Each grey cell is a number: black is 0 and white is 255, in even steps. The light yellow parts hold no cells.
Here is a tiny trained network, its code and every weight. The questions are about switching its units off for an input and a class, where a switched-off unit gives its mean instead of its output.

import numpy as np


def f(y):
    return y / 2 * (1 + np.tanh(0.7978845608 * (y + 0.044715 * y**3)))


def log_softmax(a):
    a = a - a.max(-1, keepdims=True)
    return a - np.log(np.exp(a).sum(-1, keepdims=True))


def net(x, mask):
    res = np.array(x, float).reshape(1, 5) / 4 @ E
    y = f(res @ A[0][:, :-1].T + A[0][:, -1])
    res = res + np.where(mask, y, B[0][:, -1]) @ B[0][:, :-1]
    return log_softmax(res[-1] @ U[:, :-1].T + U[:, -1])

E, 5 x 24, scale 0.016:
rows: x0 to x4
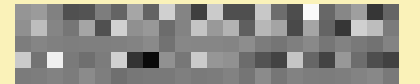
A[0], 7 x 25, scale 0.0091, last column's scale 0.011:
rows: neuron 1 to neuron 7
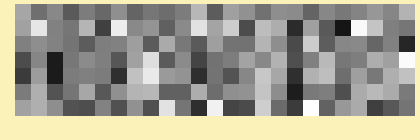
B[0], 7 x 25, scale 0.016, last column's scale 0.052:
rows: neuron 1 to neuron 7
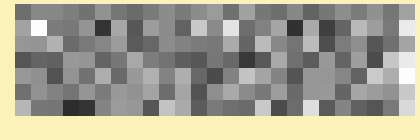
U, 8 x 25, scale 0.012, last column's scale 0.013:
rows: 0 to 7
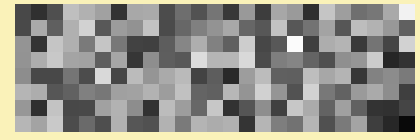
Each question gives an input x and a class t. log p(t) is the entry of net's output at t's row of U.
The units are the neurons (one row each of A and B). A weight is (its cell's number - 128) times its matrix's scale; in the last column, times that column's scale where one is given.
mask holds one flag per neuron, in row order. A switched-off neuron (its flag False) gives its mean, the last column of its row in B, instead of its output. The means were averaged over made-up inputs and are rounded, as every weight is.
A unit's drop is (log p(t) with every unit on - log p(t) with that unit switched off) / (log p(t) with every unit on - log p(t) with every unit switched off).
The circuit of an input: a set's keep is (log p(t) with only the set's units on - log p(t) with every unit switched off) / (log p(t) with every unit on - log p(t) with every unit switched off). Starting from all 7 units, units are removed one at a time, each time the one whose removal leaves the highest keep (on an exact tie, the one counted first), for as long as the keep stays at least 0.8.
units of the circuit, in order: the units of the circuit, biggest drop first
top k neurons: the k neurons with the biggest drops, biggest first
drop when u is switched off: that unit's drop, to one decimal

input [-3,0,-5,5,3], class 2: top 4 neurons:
neuron 2; neuron 7; neuron 4; neuron 5
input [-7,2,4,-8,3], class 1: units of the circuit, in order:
neuron 4
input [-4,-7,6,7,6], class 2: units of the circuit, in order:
neuron 2; neuron 7; neuron 4
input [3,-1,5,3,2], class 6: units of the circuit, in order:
neuron 2; neuron 5
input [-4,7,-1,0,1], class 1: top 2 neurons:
neuron 7; neuron 6
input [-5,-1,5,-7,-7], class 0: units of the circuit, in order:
neuron 2; neuron 4
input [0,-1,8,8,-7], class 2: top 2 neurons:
neuron 2; neuron 7
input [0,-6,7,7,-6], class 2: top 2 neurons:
neuron 2; neuron 7
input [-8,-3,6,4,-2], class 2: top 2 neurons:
neuron 2; neuron 4
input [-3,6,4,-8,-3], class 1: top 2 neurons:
neuron 4; neuron 7
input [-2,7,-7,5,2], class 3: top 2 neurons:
neuron 7; neuron 4
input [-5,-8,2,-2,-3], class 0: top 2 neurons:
neuron 2; neuron 7
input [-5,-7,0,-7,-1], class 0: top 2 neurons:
neuron 2; neuron 4
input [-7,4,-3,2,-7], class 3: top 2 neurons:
neuron 4; neuron 7
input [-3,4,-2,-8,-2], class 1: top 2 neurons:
neuron 4; neuron 7
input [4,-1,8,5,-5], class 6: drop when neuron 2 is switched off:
0.5
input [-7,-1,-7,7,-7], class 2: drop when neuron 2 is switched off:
0.5
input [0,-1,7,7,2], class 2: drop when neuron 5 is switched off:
0.1
